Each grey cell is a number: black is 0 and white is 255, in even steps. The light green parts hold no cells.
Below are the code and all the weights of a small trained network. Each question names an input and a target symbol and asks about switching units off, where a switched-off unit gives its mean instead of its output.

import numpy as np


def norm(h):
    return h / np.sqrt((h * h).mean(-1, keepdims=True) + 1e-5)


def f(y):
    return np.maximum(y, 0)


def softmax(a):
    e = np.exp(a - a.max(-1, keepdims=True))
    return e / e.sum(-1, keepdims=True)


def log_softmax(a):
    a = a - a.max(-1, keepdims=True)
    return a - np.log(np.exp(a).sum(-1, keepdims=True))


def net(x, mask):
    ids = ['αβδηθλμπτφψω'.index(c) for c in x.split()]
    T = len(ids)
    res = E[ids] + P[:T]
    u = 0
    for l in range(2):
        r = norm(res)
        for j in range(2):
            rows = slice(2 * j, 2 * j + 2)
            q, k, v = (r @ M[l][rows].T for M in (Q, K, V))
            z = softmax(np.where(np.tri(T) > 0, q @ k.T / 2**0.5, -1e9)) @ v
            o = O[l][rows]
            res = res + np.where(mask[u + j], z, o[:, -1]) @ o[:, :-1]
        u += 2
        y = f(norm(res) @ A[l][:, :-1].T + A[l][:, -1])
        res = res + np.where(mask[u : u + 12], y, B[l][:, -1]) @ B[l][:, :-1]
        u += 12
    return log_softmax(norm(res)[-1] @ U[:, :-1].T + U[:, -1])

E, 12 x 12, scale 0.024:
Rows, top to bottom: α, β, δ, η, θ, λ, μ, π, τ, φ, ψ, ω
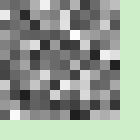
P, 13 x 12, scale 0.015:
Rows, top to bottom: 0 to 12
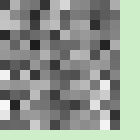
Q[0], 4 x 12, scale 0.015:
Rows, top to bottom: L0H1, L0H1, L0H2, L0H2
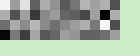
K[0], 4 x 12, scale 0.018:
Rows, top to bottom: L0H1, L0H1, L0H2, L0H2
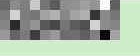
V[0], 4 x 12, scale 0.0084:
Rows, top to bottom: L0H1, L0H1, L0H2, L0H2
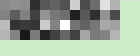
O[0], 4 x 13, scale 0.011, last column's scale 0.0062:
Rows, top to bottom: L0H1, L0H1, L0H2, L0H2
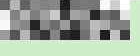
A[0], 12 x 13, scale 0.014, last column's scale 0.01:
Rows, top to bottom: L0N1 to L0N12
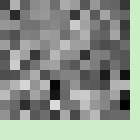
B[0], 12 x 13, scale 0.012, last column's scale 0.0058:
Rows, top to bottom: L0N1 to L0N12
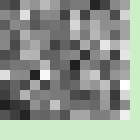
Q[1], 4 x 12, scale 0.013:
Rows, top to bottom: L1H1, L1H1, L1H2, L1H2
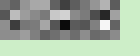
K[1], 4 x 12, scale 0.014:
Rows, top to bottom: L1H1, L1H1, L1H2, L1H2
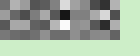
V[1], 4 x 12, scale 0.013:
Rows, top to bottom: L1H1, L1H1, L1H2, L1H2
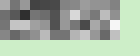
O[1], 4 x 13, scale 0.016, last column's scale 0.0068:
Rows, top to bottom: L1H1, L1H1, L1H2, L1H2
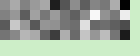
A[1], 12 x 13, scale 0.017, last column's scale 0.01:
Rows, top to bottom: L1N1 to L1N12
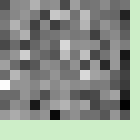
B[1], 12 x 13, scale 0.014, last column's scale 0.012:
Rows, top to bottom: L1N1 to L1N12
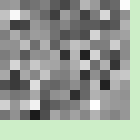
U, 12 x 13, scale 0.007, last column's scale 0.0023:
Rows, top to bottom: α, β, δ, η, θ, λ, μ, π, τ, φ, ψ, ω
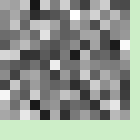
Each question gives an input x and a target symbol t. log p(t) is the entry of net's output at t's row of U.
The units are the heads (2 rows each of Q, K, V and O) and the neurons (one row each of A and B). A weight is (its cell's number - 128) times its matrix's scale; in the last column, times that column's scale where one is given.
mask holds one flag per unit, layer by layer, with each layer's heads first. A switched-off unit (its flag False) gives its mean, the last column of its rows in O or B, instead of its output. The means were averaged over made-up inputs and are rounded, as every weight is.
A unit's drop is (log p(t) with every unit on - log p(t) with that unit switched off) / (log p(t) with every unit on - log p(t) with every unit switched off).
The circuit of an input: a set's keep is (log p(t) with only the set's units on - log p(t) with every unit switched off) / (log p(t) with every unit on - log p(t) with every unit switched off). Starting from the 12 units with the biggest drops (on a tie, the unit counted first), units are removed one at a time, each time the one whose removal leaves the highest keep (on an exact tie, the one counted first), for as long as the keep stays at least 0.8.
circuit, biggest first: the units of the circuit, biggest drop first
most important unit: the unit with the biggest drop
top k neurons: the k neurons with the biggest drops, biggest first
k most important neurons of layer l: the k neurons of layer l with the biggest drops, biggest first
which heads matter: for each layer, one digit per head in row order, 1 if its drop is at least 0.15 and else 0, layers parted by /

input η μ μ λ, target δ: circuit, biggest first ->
L0H2
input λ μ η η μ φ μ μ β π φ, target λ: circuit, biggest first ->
L0H2, L1H1, L1H2, L1N8
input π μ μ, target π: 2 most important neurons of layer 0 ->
L0N5, L0N12
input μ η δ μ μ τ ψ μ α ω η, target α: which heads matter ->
01 / 00
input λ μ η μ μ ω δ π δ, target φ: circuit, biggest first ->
L1N9, L0H2, L0H1
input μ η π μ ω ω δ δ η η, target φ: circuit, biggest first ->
L0H2, L0H1, L1N9
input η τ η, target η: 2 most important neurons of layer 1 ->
L1N8, L1N3
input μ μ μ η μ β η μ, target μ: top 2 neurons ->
L0N12, L1N1
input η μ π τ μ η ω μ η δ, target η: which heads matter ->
11 / 11
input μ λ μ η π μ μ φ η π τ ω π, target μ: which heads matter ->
01 / 11
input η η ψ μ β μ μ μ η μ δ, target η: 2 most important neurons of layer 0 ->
L0N9, L0N12
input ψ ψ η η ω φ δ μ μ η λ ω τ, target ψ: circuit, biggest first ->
L0H2, L1H1, L0H1
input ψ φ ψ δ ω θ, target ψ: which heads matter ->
01 / 11
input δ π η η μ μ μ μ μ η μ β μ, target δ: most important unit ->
L0N5
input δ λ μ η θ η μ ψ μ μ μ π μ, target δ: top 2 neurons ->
L0N6, L1N7
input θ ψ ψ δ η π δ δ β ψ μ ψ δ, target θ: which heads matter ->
00 / 11
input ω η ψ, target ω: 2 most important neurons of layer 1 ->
L1N11, L1N1
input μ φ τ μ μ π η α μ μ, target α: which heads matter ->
01 / 00
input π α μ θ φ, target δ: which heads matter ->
11 / 00
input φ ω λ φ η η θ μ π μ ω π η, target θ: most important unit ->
L0N10
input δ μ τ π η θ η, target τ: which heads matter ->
11 / 00
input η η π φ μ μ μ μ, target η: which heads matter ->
10 / 11
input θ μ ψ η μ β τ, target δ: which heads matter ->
11 / 10
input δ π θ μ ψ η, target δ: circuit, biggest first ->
L1H2, L1N7
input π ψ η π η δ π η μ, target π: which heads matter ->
10 / 00
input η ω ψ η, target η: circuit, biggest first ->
L0H1, L1H2, L1N8
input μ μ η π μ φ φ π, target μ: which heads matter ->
01 / 10
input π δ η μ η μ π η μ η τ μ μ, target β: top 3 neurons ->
L0N12, L1N5, L0N5
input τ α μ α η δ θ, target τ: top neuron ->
L0N12
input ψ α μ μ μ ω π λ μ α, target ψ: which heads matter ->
01 / 10
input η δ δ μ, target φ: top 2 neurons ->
L1N8, L1N9
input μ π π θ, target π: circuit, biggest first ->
L0H1, L0N5
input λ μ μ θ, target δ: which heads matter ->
11 / 00
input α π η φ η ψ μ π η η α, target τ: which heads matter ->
11 / 00
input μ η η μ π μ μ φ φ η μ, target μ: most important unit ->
L0H2
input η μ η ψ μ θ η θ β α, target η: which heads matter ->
11 / 01
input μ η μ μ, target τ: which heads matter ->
11 / 00
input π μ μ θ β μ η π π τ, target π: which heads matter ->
10 / 00
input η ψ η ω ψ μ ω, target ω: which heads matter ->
11 / 00
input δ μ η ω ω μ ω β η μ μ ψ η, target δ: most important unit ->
L0H1
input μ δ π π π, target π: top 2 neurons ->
L0N5, L0N1
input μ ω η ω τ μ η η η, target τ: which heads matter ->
10 / 00
